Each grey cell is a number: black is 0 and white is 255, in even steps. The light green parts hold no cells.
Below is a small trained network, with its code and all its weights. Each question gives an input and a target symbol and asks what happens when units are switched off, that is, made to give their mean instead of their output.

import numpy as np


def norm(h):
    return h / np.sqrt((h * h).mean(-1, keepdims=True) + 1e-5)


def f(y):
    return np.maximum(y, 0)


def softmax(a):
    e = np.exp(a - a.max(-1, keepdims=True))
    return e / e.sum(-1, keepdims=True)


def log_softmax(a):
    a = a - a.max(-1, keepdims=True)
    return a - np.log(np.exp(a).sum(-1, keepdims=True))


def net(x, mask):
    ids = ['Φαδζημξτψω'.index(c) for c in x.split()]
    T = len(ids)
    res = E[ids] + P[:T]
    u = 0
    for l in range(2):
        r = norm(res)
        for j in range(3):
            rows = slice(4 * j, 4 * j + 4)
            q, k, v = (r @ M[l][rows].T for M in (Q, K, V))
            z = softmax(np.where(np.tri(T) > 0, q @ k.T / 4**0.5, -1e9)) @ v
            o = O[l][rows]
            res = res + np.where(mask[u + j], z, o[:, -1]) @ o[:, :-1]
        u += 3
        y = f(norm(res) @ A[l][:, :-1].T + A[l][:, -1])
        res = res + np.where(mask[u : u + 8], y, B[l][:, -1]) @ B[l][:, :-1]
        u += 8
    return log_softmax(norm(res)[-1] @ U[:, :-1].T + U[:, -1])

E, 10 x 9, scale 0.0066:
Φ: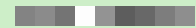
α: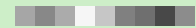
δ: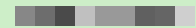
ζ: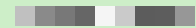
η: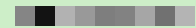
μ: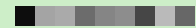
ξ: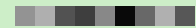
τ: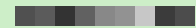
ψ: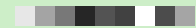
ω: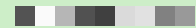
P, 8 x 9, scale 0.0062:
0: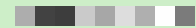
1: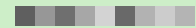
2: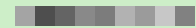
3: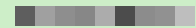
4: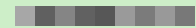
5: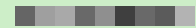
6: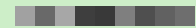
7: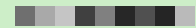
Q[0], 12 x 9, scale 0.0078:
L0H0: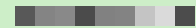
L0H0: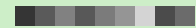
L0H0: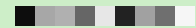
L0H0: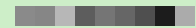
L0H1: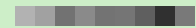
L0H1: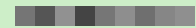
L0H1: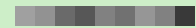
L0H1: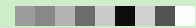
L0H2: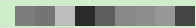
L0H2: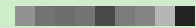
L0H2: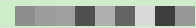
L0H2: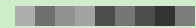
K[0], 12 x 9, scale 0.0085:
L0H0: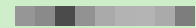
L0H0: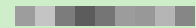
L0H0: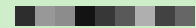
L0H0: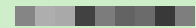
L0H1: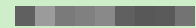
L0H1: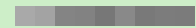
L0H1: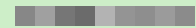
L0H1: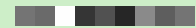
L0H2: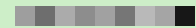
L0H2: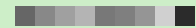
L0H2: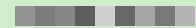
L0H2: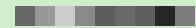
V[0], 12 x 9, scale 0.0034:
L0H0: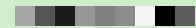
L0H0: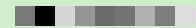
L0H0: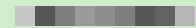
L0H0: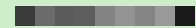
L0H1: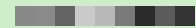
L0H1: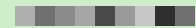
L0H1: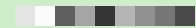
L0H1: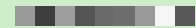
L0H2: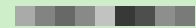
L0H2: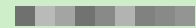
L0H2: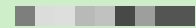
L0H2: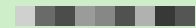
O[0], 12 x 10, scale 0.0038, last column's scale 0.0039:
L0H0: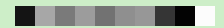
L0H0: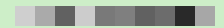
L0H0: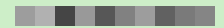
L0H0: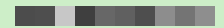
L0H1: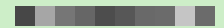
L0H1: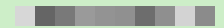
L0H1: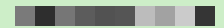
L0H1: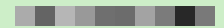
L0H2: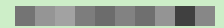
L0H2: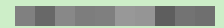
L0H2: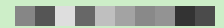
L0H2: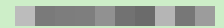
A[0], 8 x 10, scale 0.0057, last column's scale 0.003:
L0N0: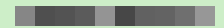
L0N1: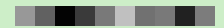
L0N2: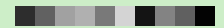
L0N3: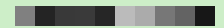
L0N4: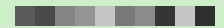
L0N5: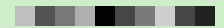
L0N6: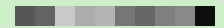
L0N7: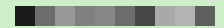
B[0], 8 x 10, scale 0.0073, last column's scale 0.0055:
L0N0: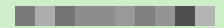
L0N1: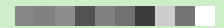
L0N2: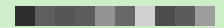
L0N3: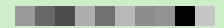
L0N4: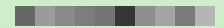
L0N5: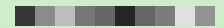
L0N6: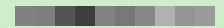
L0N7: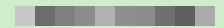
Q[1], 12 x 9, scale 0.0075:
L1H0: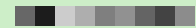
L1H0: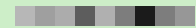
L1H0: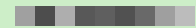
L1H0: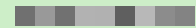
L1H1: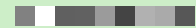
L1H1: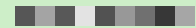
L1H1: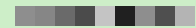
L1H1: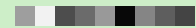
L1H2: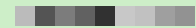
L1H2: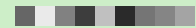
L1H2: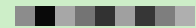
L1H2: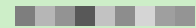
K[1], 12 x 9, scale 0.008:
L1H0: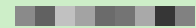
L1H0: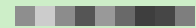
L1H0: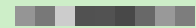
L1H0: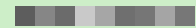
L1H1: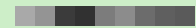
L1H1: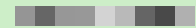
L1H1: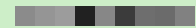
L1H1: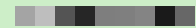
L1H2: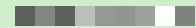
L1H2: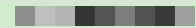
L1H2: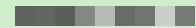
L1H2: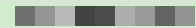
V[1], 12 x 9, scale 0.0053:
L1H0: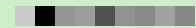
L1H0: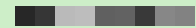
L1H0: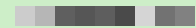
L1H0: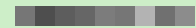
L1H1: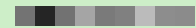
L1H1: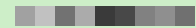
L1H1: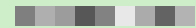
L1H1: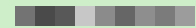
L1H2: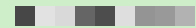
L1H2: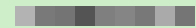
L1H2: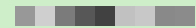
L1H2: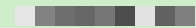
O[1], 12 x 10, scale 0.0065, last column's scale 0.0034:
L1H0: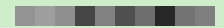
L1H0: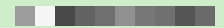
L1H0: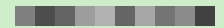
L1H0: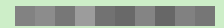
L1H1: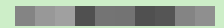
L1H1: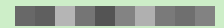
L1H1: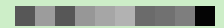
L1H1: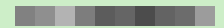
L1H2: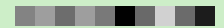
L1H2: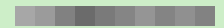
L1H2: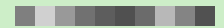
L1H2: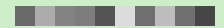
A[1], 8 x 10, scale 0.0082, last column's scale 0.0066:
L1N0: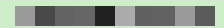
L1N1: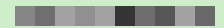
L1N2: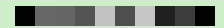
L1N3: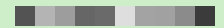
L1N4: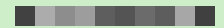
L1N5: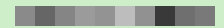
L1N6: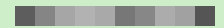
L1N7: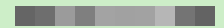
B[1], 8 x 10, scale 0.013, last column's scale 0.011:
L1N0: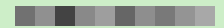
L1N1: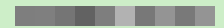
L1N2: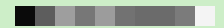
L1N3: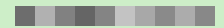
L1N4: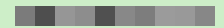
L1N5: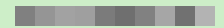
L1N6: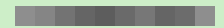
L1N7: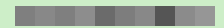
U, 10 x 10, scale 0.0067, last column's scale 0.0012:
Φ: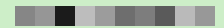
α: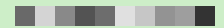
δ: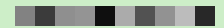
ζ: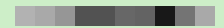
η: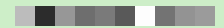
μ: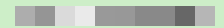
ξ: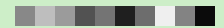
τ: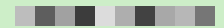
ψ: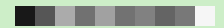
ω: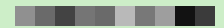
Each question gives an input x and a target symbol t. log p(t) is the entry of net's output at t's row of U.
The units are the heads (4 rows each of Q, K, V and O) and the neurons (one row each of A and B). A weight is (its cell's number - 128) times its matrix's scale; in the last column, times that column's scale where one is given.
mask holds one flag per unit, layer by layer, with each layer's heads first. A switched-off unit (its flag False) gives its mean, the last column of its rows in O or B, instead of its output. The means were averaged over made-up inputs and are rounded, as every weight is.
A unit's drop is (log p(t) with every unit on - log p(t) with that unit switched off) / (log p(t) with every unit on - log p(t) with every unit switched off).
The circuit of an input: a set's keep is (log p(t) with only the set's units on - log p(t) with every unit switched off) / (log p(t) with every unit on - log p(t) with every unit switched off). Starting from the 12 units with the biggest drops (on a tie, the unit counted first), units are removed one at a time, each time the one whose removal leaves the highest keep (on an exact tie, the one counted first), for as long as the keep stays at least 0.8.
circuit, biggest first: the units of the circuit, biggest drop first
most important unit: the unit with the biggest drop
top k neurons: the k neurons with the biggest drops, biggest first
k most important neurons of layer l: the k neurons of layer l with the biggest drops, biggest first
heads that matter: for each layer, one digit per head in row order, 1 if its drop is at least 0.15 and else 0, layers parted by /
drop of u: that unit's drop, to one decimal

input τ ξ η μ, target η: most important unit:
L0H0
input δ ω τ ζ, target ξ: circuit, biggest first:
L1H2, L1N2
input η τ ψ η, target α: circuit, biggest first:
L1H2, L1N3
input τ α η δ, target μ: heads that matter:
110 / 000
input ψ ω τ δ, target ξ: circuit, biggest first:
L1H2, L1N2
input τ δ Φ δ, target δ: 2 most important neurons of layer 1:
L1N2, L1N4
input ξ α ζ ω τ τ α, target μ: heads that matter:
100 / 000
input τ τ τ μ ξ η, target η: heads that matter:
100 / 010
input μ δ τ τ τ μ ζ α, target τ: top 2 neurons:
L1N2, L1N1
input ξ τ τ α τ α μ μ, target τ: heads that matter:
100 / 000
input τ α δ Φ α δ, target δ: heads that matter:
110 / 000
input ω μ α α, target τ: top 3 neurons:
L1N2, L0N3, L1N1
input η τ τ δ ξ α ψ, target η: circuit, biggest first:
L1N2, L1H0
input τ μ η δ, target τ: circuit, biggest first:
L0H0, L1N2, L1N1
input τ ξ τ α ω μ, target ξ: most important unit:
L1H2
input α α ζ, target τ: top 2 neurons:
L1N2, L0N1
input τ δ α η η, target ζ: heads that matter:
000 / 100
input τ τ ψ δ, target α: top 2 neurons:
L1N3, L1N2
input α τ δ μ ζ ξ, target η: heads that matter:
100 / 110
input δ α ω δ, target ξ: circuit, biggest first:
L1H2
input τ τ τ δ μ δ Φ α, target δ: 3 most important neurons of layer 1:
L1N4, L1N2, L1N1
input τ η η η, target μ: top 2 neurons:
L1N2, L1N5
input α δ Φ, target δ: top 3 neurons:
L0N5, L1N2, L1N4
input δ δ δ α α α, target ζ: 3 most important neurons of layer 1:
L1N6, L1N2, L1N5
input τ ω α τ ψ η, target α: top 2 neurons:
L0N6, L0N5
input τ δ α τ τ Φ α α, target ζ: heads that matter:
111 / 111
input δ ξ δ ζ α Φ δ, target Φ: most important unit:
L1N0
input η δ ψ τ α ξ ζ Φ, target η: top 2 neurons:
L1N2, L0N1
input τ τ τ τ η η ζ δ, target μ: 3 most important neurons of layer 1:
L1N2, L1N5, L1N0
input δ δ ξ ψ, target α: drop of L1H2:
0.8
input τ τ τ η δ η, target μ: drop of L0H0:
1.1
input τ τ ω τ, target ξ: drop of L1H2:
1.0
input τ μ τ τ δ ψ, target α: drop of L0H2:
0.0
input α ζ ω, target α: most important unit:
L1N3
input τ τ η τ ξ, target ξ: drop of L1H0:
0.1
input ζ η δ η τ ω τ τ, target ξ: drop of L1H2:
1.1
